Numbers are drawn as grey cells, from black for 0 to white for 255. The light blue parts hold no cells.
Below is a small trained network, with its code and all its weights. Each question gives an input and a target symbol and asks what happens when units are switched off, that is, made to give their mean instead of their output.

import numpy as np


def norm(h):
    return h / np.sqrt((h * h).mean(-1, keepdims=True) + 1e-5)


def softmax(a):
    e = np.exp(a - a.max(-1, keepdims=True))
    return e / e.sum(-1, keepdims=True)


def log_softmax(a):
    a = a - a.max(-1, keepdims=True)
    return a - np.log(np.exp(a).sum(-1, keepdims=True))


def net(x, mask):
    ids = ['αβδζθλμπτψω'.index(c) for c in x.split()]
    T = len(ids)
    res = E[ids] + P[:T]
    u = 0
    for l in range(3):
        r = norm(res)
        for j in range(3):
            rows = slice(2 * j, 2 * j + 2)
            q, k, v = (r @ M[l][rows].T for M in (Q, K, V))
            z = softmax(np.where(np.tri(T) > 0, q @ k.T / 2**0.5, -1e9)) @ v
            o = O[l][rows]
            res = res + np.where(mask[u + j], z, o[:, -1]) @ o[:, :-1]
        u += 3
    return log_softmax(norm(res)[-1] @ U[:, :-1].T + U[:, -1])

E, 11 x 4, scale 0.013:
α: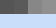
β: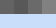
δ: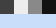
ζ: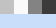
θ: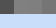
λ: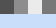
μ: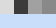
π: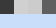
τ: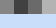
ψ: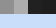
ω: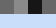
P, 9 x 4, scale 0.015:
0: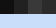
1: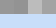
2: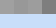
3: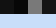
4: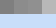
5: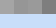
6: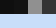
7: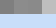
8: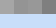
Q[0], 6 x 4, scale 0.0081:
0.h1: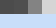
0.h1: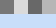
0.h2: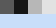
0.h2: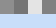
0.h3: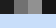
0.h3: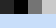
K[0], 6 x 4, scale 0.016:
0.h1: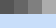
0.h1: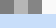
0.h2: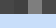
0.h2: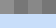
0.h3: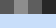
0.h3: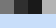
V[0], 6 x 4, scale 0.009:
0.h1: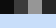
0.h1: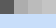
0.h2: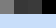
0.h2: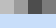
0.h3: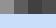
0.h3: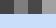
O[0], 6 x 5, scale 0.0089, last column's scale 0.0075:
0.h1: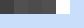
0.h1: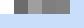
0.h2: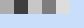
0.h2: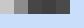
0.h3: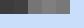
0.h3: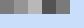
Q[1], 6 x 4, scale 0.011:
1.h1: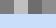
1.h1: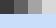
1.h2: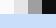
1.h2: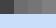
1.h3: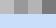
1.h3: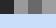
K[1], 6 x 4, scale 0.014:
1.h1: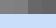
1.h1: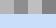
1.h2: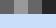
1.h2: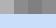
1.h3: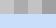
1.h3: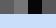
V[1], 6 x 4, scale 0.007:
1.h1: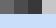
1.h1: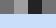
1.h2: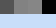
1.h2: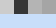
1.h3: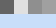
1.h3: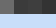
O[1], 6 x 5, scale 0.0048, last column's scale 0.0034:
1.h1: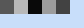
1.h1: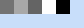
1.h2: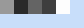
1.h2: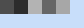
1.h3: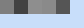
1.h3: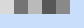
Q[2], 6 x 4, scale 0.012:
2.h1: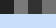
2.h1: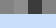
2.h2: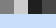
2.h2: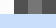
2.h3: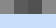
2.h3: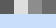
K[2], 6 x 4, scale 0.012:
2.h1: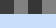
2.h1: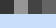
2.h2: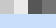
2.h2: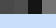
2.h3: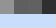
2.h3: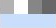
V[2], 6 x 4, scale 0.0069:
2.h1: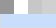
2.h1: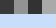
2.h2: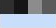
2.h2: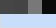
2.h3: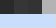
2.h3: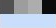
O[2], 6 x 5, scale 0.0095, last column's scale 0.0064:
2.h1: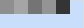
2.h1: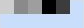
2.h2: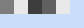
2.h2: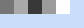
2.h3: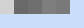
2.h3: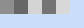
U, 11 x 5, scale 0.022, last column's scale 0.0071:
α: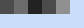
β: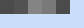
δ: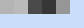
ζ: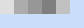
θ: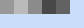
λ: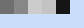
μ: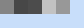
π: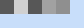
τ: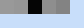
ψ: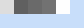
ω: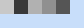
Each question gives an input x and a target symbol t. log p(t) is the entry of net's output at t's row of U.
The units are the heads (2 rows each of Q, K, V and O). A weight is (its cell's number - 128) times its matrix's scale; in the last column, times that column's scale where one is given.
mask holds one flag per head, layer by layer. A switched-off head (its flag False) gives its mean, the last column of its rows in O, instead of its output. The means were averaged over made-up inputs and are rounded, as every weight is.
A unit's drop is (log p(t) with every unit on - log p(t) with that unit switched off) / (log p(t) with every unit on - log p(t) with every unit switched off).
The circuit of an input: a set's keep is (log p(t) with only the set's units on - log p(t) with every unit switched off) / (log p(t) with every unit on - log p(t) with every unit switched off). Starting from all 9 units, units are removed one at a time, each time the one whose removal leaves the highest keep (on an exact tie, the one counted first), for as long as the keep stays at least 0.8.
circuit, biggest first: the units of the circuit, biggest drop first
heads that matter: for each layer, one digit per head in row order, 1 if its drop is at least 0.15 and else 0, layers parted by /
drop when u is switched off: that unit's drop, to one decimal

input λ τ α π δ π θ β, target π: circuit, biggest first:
[2.h2]
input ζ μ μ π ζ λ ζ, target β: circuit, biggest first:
[2.h2; 0.h1]
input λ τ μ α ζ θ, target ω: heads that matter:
110 / 000 / 010
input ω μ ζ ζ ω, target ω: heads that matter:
010 / 000 / 010
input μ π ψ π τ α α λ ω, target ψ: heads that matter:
100 / 000 / 110
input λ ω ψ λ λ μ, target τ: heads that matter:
000 / 000 / 010
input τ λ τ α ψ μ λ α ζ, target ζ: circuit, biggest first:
[2.h2; 0.h1; 0.h2]
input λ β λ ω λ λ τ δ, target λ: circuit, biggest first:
[2.h2; 0.h1; 0.h2]
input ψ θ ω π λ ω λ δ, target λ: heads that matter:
100 / 000 / 011
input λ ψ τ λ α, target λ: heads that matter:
010 / 010 / 000
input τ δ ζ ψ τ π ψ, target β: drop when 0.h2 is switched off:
-0.1
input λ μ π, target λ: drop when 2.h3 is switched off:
0.2
